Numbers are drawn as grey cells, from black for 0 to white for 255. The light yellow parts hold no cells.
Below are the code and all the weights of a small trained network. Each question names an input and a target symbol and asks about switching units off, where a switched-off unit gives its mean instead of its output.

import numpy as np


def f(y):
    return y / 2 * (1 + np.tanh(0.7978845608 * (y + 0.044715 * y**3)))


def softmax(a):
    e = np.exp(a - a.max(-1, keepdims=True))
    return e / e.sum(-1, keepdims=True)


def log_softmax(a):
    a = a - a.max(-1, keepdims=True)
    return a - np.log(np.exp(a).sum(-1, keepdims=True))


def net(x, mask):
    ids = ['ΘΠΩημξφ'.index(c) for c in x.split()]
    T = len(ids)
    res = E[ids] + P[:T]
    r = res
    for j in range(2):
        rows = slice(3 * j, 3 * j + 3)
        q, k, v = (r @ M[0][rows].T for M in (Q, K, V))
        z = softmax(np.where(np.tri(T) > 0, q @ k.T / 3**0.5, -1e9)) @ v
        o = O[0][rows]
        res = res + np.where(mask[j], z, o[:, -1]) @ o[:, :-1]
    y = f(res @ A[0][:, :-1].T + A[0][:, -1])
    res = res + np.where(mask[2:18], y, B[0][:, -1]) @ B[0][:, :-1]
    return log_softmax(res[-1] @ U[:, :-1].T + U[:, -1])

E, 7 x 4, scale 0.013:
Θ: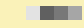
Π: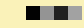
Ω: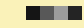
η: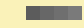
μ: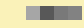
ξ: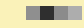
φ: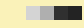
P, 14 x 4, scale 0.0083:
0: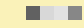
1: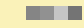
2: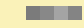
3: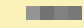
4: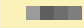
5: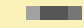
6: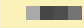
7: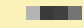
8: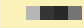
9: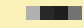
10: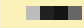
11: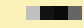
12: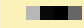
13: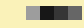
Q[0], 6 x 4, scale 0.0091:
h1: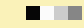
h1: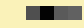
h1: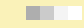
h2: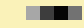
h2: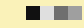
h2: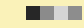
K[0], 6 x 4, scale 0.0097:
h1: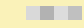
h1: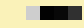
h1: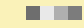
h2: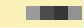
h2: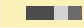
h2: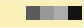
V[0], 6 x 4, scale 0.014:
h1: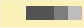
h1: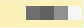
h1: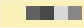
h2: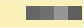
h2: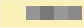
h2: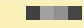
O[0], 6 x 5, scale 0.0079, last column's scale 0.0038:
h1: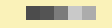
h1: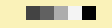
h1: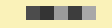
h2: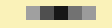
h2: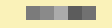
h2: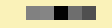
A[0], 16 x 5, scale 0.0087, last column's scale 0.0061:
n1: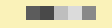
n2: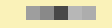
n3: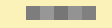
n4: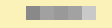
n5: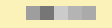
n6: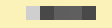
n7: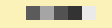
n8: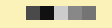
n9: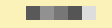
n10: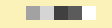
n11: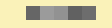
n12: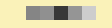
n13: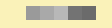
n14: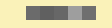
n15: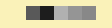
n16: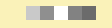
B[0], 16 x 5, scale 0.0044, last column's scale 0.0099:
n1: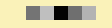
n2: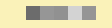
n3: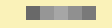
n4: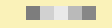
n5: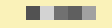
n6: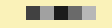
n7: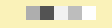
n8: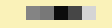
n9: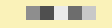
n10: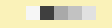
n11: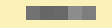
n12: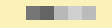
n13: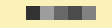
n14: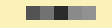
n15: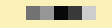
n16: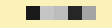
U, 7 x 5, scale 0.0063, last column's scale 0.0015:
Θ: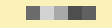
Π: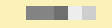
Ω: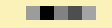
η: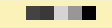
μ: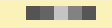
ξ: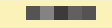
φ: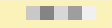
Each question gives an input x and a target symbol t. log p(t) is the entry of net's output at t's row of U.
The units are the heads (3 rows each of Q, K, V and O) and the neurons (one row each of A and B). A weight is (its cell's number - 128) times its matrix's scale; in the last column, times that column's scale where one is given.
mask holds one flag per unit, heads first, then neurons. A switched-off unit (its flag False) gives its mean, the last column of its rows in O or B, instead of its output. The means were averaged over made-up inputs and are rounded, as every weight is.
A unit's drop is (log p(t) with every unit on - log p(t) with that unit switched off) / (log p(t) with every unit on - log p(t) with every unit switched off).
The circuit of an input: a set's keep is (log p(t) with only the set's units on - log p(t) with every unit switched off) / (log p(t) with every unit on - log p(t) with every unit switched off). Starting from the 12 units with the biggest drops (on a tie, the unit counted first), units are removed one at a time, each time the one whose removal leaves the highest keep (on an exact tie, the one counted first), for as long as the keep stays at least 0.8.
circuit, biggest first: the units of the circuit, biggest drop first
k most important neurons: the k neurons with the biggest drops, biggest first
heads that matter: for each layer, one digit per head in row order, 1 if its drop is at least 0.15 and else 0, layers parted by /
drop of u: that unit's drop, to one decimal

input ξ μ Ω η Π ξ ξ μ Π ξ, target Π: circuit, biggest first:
[h1]
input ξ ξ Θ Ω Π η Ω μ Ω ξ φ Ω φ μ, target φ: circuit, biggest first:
[h1 n10 h2]
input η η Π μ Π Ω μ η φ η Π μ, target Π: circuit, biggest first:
[h1 n2]
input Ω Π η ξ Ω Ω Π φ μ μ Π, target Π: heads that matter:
10
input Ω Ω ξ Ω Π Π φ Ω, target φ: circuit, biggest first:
[h1 n10 n7]
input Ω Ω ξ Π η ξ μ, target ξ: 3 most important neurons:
[n7 n10 n1]
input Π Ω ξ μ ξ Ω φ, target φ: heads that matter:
01
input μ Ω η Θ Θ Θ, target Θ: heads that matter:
01
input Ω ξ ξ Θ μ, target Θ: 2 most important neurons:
[n16 n5]
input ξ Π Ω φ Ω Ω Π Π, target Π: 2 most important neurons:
[n2 n12]
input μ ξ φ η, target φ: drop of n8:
0.2
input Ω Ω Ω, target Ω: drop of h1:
0.3
